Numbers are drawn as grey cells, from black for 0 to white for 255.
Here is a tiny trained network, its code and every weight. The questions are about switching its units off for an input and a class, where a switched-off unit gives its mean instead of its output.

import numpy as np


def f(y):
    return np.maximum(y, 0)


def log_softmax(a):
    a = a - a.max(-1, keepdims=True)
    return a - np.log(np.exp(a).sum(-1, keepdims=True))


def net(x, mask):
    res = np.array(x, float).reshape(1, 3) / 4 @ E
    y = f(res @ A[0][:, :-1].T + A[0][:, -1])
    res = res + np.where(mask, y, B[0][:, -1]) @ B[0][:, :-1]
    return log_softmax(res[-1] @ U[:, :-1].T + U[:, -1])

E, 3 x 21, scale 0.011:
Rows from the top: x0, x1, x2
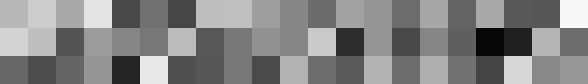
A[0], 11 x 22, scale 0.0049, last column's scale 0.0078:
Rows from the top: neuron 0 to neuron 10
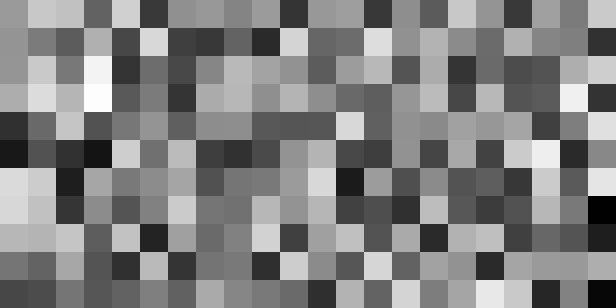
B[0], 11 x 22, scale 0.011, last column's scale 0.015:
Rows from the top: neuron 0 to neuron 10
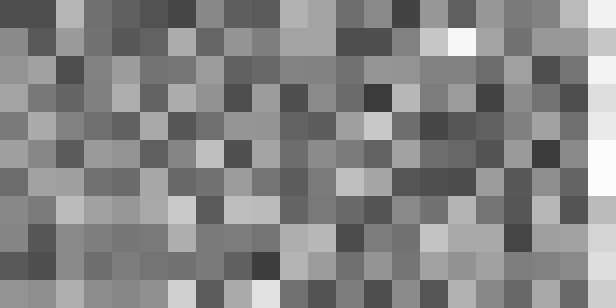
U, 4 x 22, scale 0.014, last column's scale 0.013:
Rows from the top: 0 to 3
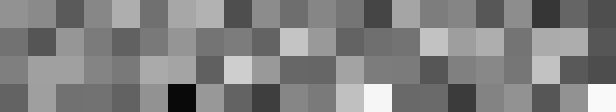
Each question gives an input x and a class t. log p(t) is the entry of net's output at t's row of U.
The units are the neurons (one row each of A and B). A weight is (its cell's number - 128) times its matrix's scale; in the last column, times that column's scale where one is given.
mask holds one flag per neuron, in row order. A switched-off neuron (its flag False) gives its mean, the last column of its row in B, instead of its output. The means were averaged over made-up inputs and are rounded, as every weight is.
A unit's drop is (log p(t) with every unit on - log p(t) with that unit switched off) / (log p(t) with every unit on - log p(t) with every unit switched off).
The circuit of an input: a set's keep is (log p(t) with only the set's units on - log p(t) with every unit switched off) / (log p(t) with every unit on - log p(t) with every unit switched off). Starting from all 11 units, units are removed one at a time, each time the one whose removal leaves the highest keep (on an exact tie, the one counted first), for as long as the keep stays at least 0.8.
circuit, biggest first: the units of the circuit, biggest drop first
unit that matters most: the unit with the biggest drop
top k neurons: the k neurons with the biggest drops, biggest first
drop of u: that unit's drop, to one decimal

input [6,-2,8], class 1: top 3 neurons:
(neuron 1; neuron 9; neuron 5)
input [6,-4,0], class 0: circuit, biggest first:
(neuron 3)
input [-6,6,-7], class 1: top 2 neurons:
(neuron 0; neuron 8)
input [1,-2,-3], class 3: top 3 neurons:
(neuron 1; neuron 7; neuron 10)
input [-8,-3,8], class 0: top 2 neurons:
(neuron 5; neuron 0)
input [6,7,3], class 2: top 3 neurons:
(neuron 6; neuron 7; neuron 5)
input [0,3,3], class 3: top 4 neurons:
(neuron 10; neuron 8; neuron 6; neuron 3)
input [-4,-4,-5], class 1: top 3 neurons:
(neuron 8; neuron 3; neuron 0)
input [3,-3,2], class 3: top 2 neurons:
(neuron 5; neuron 7)
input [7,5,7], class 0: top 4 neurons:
(neuron 3; neuron 2; neuron 0; neuron 8)
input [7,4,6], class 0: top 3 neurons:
(neuron 3; neuron 2; neuron 0)
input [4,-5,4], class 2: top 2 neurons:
(neuron 5; neuron 10)
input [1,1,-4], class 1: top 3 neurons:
(neuron 4; neuron 8; neuron 5)
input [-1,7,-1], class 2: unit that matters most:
neuron 7
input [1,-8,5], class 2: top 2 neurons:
(neuron 10; neuron 4)
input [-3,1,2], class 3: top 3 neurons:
(neuron 3; neuron 10; neuron 7)
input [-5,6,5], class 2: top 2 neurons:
(neuron 6; neuron 7)
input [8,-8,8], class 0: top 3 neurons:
(neuron 3; neuron 2; neuron 0)
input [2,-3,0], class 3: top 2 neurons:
(neuron 7; neuron 1)
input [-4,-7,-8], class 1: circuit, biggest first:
(neuron 8)
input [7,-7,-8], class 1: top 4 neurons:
(neuron 8; neuron 0; neuron 5; neuron 6)
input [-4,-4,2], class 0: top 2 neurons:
(neuron 6; neuron 5)
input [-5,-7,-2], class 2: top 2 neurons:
(neuron 10; neuron 4)
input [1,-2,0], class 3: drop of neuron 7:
0.2
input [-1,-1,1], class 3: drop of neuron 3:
0.3
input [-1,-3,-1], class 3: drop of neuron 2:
-0.1
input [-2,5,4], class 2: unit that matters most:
neuron 6
